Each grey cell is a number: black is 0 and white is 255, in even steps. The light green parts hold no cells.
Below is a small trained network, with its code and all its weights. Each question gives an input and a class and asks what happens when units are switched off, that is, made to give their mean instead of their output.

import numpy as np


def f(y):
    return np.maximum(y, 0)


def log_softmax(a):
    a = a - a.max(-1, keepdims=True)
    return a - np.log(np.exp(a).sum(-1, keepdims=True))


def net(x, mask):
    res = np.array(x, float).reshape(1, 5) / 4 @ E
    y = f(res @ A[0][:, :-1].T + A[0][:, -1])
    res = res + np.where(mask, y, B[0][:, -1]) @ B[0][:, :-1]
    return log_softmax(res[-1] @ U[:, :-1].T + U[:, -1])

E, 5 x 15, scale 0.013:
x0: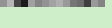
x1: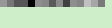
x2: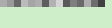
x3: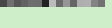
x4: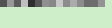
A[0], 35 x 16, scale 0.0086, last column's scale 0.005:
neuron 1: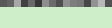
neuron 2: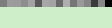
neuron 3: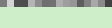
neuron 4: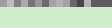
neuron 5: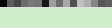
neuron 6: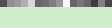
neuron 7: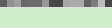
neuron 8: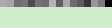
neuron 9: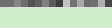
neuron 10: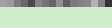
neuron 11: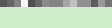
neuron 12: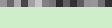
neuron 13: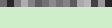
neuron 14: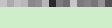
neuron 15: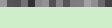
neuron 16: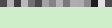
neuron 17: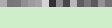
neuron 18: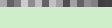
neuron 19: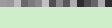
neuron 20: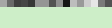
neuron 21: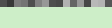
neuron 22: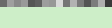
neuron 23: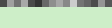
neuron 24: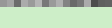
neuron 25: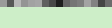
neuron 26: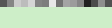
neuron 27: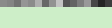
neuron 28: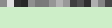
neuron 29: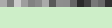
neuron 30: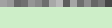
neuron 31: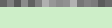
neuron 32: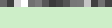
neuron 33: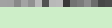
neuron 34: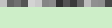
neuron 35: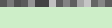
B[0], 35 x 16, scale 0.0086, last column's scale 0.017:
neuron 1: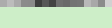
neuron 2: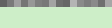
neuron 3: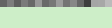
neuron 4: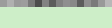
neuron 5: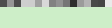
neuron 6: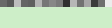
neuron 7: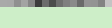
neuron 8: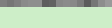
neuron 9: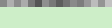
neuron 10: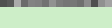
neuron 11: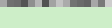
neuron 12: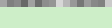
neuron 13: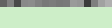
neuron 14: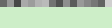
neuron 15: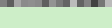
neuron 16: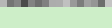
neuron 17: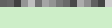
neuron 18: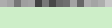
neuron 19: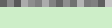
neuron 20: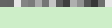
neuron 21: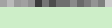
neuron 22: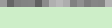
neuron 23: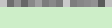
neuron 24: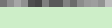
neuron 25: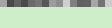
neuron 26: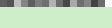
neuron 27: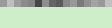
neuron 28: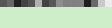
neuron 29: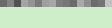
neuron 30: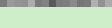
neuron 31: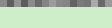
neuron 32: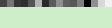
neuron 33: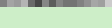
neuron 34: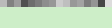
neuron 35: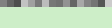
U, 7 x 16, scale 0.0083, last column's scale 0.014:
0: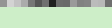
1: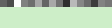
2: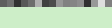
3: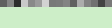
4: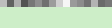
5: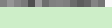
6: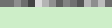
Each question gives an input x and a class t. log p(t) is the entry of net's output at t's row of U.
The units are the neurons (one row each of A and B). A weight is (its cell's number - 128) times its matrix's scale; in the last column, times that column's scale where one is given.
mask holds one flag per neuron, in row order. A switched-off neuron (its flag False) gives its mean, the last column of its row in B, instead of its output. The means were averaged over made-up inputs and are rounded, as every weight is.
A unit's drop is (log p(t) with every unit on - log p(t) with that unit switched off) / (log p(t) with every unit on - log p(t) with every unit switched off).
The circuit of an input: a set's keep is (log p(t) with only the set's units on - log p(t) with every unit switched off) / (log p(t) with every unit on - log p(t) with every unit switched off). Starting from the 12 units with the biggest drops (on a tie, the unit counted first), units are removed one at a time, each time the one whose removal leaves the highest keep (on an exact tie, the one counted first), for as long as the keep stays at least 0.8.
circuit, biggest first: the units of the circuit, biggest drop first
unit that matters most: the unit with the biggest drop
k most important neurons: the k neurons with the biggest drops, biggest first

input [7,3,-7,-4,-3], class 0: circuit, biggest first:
[neuron 1]
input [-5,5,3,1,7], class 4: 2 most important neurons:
[neuron 11; neuron 16]
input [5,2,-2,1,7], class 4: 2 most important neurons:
[neuron 32; neuron 16]
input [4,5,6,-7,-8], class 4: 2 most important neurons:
[neuron 34; neuron 5]
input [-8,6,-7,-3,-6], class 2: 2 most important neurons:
[neuron 32; neuron 25]
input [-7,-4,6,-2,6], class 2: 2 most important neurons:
[neuron 32; neuron 11]
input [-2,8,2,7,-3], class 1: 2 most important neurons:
[neuron 20; neuron 15]
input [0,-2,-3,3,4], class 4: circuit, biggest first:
[neuron 16; neuron 23]
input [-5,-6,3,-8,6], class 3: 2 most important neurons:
[neuron 14; neuron 17]
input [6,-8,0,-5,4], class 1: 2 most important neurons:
[neuron 26; neuron 6]
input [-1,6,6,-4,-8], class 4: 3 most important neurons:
[neuron 34; neuron 25; neuron 12]
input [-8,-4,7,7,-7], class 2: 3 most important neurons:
[neuron 32; neuron 25; neuron 13]
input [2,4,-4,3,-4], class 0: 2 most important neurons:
[neuron 26; neuron 6]
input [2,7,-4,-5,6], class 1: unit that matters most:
neuron 20
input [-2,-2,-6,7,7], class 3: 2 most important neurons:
[neuron 5; neuron 35]
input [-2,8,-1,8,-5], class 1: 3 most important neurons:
[neuron 20; neuron 15; neuron 14]
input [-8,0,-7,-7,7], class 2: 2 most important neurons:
[neuron 32; neuron 11]
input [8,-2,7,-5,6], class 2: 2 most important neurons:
[neuron 28; neuron 3]
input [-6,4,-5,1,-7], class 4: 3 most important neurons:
[neuron 25; neuron 12; neuron 34]
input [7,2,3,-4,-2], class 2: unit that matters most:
neuron 28
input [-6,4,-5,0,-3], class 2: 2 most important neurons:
[neuron 32; neuron 25]
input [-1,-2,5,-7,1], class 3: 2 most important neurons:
[neuron 17; neuron 14]
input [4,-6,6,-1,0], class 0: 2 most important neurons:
[neuron 20; neuron 33]
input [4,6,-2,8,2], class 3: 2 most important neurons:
[neuron 5; neuron 35]
